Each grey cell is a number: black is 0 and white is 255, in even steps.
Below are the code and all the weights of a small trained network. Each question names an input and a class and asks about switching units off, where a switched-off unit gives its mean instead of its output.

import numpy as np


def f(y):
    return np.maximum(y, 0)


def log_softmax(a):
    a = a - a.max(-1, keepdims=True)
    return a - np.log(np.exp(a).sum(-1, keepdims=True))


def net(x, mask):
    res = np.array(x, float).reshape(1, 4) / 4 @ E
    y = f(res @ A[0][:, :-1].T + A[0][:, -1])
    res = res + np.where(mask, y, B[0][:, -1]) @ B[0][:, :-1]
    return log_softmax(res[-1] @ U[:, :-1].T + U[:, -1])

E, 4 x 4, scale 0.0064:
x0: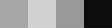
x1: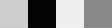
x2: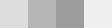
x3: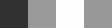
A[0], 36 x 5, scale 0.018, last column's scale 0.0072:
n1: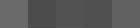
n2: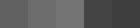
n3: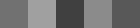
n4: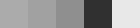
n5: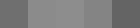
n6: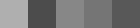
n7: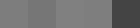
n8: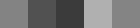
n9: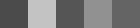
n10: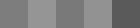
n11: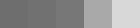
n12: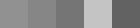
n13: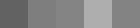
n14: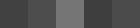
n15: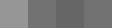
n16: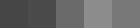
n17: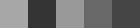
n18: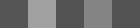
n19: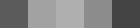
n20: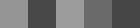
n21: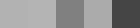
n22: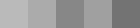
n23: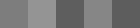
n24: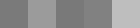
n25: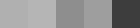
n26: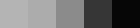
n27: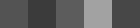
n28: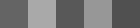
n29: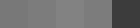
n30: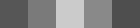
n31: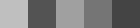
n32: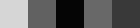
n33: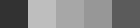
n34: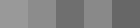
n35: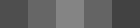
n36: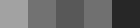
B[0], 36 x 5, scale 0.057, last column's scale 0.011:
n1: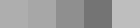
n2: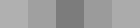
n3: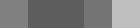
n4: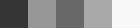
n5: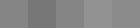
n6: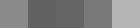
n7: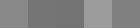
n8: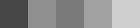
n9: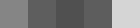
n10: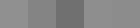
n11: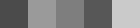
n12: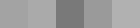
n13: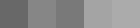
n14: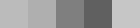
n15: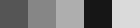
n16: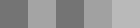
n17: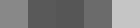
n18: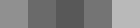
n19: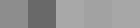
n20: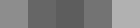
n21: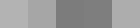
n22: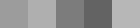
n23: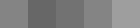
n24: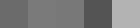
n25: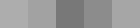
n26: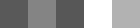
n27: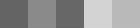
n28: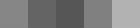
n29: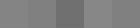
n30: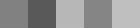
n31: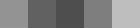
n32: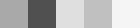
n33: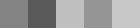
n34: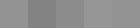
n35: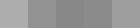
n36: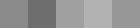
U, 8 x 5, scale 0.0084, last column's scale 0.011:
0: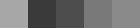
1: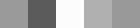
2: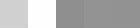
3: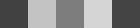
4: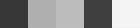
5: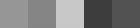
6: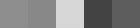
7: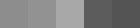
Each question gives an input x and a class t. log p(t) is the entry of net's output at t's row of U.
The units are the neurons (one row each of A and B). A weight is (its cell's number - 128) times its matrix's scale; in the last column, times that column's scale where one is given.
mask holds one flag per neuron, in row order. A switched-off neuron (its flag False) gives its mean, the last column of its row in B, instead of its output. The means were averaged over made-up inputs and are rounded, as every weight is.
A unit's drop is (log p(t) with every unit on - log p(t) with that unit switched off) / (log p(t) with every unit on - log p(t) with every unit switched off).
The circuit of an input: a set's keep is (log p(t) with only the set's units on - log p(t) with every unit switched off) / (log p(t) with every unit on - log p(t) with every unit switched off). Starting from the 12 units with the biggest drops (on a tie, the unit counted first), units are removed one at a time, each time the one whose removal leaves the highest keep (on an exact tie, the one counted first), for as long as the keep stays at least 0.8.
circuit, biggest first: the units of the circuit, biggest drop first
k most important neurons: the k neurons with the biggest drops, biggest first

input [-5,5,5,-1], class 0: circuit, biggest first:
[n31]
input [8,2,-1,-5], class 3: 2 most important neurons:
[n4, n26]
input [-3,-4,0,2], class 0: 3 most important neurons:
[n4, n15, n9]
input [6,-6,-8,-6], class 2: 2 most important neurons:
[n14, n1]
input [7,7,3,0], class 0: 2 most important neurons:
[n31, n17]
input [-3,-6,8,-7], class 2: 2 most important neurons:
[n21, n22]
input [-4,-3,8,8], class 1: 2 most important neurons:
[n33, n30]
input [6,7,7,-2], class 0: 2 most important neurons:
[n31, n17]
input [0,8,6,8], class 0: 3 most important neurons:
[n32, n31, n17]
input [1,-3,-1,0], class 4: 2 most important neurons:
[n31, n17]
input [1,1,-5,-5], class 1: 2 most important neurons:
[n32, n22]
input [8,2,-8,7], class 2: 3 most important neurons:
[n14, n32, n2]
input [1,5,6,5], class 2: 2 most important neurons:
[n32, n22]
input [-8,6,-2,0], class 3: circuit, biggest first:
[n27]
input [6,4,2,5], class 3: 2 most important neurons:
[n32, n4]
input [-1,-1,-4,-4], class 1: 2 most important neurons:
[n32, n22]
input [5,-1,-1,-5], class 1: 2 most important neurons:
[n32, n8]
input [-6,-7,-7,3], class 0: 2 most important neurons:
[n9, n18]
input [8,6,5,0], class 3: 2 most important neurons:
[n4, n26]
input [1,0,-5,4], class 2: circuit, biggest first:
[n14]
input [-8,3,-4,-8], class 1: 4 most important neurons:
[n32, n4, n26, n15]
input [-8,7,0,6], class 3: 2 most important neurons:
[n27, n16]
